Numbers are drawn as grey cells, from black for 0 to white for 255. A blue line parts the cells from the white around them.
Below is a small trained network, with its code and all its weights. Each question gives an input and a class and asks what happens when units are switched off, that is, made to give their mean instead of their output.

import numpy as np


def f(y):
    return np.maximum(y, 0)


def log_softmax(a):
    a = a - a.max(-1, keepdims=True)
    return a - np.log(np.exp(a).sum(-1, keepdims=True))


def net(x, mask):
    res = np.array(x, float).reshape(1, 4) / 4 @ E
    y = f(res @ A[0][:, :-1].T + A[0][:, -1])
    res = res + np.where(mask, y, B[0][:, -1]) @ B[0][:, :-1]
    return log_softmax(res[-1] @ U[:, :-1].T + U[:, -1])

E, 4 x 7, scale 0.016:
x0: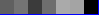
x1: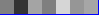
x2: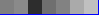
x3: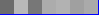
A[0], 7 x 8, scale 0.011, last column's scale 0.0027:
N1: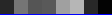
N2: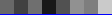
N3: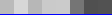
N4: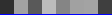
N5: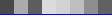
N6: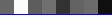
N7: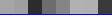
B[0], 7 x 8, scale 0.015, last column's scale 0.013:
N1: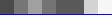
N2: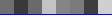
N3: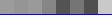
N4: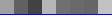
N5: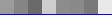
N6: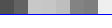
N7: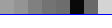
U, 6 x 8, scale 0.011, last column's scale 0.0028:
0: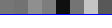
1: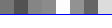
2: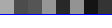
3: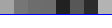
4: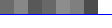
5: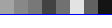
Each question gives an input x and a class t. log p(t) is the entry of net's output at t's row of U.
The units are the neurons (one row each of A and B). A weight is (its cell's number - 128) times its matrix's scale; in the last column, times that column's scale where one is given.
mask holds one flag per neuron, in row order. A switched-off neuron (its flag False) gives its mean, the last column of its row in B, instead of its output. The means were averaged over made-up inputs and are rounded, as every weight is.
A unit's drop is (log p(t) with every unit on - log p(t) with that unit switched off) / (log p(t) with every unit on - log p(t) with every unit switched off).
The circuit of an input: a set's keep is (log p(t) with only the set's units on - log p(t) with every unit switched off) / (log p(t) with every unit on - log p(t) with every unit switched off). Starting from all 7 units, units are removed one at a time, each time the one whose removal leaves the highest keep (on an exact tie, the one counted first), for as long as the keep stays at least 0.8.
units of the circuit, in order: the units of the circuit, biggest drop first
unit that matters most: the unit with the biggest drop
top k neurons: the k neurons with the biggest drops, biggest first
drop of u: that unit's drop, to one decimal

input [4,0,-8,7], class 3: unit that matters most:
N3
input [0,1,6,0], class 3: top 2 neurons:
N7, N6
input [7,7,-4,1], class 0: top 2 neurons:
N1, N6
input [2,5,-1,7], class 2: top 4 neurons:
N6, N3, N4, N5
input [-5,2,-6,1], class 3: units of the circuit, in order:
N1, N6
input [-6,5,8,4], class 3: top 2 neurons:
N7, N1
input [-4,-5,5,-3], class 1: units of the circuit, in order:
N6, N1
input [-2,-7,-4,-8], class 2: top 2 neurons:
N2, N1
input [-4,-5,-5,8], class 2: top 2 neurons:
N3, N1
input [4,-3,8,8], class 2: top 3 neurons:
N4, N5, N7
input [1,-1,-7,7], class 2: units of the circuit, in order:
N3, N7
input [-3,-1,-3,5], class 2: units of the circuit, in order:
N1, N3
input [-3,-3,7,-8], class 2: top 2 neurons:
N2, N1
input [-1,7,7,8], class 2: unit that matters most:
N4
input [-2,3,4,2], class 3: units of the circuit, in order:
N6, N7
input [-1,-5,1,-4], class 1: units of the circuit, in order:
N6, N3
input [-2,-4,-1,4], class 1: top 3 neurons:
N6, N1, N7
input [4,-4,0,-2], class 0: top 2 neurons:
N1, N5
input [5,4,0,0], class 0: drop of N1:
0.9
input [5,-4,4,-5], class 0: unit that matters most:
N1
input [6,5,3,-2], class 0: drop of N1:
1.1
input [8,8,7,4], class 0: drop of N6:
0.1
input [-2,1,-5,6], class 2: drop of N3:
0.3
